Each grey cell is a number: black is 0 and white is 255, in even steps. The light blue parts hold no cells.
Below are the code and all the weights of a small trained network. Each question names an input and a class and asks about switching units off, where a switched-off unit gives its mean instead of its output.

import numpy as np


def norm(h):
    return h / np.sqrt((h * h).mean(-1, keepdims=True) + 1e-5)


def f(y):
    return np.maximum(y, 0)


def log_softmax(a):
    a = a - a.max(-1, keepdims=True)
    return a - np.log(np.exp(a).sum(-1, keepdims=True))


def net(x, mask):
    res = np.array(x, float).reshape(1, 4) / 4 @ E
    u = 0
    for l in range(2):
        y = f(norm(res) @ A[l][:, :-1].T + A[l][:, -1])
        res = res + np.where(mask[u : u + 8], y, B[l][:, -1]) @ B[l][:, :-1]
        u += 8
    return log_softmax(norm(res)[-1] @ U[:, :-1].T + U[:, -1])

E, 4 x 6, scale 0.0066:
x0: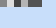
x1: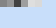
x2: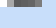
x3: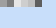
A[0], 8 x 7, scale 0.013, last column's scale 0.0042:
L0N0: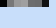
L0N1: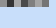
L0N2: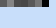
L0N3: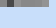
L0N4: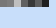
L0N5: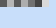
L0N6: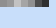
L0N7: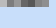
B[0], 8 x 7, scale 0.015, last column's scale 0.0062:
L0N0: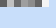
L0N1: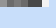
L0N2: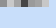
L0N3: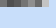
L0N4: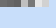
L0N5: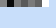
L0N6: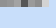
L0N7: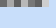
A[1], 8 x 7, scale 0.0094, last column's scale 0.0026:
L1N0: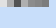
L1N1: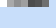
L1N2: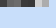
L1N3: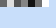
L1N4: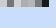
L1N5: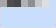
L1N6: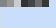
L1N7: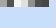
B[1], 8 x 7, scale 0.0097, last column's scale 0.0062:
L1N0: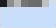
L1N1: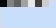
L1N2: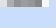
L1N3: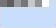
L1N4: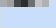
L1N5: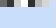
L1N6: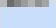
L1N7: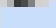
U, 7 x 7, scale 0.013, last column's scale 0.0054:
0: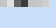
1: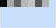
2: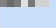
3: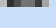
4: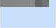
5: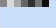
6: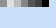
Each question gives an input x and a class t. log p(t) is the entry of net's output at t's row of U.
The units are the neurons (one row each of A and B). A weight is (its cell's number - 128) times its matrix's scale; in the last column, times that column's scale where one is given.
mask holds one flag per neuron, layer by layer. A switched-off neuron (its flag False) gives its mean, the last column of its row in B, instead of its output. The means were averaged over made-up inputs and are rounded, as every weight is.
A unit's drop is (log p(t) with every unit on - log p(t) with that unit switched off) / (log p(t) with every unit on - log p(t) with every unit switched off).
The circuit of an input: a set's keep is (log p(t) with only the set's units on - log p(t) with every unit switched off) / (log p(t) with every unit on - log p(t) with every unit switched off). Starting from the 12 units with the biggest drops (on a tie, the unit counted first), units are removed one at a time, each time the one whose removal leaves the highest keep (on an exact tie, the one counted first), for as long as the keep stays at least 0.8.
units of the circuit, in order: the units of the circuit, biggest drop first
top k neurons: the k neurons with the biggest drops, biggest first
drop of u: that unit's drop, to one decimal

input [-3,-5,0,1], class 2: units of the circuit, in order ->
[L0N4]
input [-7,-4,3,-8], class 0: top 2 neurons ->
[L0N2; L0N5]
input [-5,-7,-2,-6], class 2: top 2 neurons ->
[L0N4; L0N6]
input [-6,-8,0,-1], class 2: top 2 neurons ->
[L0N4; L0N5]
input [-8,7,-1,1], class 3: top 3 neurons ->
[L0N1; L0N4; L0N3]
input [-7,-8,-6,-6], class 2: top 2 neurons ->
[L0N4; L0N5]
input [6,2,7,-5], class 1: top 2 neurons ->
[L1N1; L0N4]
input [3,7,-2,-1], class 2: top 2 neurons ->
[L1N5; L0N1]
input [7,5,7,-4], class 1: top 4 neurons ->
[L0N4; L1N1; L1N0; L0N3]
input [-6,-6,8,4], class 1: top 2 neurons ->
[L0N7; L1N1]
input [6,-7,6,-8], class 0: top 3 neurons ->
[L0N2; L0N1; L1N2]
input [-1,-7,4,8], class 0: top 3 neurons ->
[L0N6; L1N7; L1N4]
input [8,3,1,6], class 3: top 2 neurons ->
[L0N5; L0N2]
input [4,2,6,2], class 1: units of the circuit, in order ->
[L1N1]
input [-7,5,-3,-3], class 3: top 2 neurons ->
[L0N1; L0N4]
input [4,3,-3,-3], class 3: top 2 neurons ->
[L0N5; L0N4]
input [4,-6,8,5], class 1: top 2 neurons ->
[L1N1; L0N7]
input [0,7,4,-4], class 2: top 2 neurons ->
[L1N5; L0N0]
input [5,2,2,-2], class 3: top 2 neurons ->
[L0N5; L0N4]
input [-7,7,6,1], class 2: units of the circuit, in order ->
[L1N5]
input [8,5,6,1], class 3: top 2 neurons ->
[L0N5; L0N0]
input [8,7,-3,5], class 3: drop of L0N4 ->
0.4
